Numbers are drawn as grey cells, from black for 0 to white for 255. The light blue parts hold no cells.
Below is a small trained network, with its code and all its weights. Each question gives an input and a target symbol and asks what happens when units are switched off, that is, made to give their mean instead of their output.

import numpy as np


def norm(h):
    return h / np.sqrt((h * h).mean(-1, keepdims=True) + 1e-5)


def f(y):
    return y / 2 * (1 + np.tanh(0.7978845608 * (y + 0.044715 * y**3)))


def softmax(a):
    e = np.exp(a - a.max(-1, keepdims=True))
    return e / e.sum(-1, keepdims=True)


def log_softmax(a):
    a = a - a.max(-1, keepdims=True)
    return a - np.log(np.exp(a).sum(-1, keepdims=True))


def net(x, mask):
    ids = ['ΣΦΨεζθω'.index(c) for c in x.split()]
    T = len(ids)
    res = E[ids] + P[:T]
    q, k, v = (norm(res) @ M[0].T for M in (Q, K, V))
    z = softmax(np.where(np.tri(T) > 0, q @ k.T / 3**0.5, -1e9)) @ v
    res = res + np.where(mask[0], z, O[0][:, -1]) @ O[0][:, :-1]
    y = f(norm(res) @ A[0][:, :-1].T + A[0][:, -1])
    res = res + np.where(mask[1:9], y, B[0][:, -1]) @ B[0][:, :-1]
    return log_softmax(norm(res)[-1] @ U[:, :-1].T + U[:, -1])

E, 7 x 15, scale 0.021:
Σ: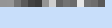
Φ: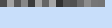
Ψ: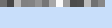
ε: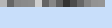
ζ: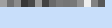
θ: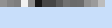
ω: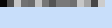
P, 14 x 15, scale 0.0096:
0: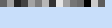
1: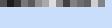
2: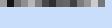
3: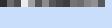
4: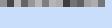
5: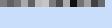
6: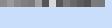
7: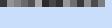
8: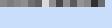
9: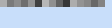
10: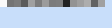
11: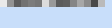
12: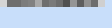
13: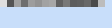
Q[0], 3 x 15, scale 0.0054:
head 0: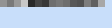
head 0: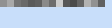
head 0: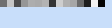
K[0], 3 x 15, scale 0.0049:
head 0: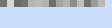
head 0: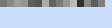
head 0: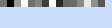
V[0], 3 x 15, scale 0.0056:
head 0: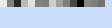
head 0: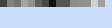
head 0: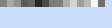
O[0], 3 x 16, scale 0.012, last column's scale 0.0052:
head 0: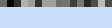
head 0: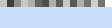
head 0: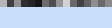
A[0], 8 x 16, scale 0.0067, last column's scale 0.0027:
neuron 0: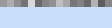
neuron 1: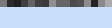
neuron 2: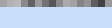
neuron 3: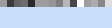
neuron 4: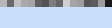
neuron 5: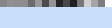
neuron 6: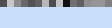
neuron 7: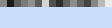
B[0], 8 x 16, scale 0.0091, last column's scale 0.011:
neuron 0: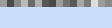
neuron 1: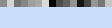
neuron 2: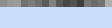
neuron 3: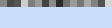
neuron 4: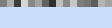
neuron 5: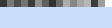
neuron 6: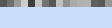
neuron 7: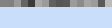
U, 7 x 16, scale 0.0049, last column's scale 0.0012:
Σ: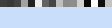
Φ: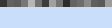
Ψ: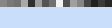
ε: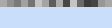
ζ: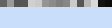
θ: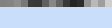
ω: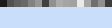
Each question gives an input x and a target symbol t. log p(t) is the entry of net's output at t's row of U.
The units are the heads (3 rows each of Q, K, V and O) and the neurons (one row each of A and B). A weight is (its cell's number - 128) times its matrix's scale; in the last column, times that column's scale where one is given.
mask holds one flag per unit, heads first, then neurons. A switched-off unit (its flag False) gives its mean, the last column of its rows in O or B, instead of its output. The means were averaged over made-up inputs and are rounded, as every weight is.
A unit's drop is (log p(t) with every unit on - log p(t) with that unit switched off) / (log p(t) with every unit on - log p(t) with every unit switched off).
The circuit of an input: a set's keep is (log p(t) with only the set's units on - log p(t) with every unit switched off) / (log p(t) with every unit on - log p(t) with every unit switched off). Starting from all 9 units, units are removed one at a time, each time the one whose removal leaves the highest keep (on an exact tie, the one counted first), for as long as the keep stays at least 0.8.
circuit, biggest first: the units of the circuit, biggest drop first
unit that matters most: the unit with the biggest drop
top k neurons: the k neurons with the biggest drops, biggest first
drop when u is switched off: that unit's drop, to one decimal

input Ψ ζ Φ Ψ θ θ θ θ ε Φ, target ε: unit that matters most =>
head 0
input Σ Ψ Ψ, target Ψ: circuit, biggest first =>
[head 0; neuron 6]
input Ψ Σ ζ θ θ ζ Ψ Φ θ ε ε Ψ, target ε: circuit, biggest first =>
[head 0; neuron 1]
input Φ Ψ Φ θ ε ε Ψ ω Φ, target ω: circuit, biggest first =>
[head 0; neuron 5; neuron 1]
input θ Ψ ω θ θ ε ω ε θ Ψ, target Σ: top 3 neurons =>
[neuron 0; neuron 2; neuron 4]
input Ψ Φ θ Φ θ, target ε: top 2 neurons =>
[neuron 1; neuron 3]
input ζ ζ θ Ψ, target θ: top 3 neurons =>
[neuron 6; neuron 5; neuron 4]
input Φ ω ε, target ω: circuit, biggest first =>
[neuron 5; neuron 1; head 0]
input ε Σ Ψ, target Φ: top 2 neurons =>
[neuron 4; neuron 6]
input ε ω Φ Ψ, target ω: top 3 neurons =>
[neuron 1; neuron 2; neuron 3]
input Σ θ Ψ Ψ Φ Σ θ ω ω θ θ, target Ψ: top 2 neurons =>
[neuron 6; neuron 1]
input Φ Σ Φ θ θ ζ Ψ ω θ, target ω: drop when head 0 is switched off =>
0.4
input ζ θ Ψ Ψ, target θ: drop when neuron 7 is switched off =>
0.0
